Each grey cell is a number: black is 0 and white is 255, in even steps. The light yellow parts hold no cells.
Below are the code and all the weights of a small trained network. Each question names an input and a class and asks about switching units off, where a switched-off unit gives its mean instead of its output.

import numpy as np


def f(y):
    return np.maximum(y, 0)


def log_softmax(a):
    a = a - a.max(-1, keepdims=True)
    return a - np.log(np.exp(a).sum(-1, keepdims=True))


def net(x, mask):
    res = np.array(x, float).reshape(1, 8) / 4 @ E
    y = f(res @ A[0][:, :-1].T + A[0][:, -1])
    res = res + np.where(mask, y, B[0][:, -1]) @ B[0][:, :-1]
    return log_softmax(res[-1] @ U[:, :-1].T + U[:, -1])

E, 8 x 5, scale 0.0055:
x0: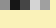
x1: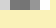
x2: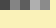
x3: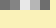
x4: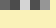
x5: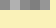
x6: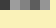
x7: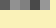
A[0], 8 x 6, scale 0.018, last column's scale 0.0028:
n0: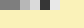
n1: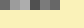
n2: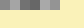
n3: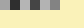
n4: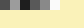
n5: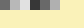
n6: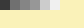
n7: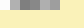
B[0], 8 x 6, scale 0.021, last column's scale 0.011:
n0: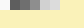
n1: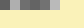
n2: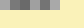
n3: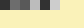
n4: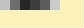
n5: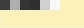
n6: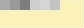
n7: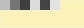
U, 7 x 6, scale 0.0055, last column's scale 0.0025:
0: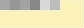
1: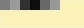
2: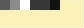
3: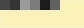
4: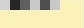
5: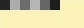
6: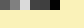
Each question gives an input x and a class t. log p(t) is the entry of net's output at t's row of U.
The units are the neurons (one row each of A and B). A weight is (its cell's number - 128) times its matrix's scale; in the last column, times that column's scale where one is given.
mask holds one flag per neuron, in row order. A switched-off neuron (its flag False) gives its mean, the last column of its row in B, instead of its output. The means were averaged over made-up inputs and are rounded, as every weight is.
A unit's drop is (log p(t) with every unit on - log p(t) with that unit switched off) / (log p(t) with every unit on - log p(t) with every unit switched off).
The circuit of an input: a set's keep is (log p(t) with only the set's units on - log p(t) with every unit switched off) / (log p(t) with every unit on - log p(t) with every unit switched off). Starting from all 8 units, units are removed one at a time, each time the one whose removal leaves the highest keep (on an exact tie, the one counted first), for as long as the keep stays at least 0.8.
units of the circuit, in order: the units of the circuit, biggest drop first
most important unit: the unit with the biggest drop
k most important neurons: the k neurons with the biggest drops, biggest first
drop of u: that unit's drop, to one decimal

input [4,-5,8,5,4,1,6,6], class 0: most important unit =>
n6
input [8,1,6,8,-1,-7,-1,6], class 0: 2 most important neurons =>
n7, n6
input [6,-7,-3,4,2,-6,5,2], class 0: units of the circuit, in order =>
n7, n4, n0
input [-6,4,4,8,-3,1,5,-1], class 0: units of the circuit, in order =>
n4, n3
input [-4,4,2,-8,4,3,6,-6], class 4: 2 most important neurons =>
n5, n2
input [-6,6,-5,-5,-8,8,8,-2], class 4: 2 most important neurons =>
n7, n2
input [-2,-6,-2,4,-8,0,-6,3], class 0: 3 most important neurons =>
n7, n0, n3
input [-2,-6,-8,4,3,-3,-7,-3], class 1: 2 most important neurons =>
n5, n6
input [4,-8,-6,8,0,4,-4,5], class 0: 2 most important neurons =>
n0, n4
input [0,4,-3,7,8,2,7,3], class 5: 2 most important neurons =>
n3, n4
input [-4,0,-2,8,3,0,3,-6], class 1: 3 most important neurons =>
n5, n6, n1
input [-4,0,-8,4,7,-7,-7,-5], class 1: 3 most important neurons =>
n5, n0, n6
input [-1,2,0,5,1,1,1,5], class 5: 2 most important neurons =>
n4, n0
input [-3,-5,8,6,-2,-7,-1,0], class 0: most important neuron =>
n0
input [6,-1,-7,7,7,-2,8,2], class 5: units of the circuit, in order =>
n3, n4
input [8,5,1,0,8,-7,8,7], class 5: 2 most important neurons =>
n3, n0
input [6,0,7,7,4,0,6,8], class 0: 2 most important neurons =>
n6, n7
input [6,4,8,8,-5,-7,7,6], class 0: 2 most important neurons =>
n7, n6
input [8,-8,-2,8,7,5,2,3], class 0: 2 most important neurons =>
n0, n7
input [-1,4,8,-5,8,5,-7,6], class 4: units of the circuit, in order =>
n5
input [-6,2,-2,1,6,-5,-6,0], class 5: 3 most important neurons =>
n3, n4, n0
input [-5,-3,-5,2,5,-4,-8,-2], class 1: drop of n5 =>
0.4
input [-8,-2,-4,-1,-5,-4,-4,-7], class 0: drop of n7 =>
-0.1
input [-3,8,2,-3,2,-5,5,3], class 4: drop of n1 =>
0.0
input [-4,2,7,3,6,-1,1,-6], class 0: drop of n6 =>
0.1
